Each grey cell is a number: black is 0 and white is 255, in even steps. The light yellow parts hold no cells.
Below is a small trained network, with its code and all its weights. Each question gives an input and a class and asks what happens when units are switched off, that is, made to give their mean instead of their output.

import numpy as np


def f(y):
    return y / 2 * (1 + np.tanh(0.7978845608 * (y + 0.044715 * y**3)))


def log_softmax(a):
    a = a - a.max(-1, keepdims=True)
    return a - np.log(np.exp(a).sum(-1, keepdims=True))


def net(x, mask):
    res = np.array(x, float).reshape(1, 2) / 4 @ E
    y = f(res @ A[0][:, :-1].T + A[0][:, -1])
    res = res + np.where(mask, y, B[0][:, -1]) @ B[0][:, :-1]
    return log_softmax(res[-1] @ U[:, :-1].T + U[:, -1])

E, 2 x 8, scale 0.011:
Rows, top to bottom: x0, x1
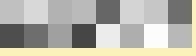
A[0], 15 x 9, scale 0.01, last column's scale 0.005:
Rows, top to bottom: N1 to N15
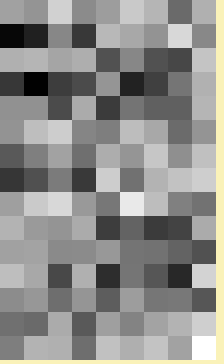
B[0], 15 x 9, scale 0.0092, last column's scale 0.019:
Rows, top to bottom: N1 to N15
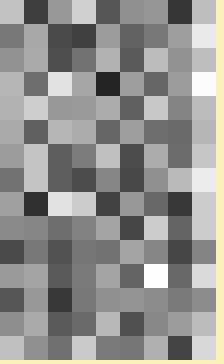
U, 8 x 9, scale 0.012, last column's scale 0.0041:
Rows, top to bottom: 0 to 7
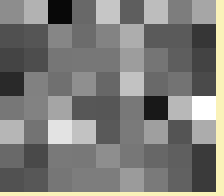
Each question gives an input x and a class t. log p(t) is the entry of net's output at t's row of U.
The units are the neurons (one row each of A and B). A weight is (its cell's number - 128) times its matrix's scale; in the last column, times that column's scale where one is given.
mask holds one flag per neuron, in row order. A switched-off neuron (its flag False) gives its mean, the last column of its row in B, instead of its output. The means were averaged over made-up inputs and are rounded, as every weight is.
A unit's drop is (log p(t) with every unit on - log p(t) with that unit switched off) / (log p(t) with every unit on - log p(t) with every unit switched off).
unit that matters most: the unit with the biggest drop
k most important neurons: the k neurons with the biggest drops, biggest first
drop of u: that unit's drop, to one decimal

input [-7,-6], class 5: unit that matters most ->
N4
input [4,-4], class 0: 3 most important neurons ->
N4, N3, N12
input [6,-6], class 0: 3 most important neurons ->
N3, N4, N12
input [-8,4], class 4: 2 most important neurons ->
N4, N12
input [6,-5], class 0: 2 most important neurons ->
N4, N3
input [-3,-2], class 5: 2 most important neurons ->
N2, N8
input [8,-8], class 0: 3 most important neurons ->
N3, N12, N4
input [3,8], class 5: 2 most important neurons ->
N9, N1
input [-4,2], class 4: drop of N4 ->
0.2
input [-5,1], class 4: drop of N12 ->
0.0
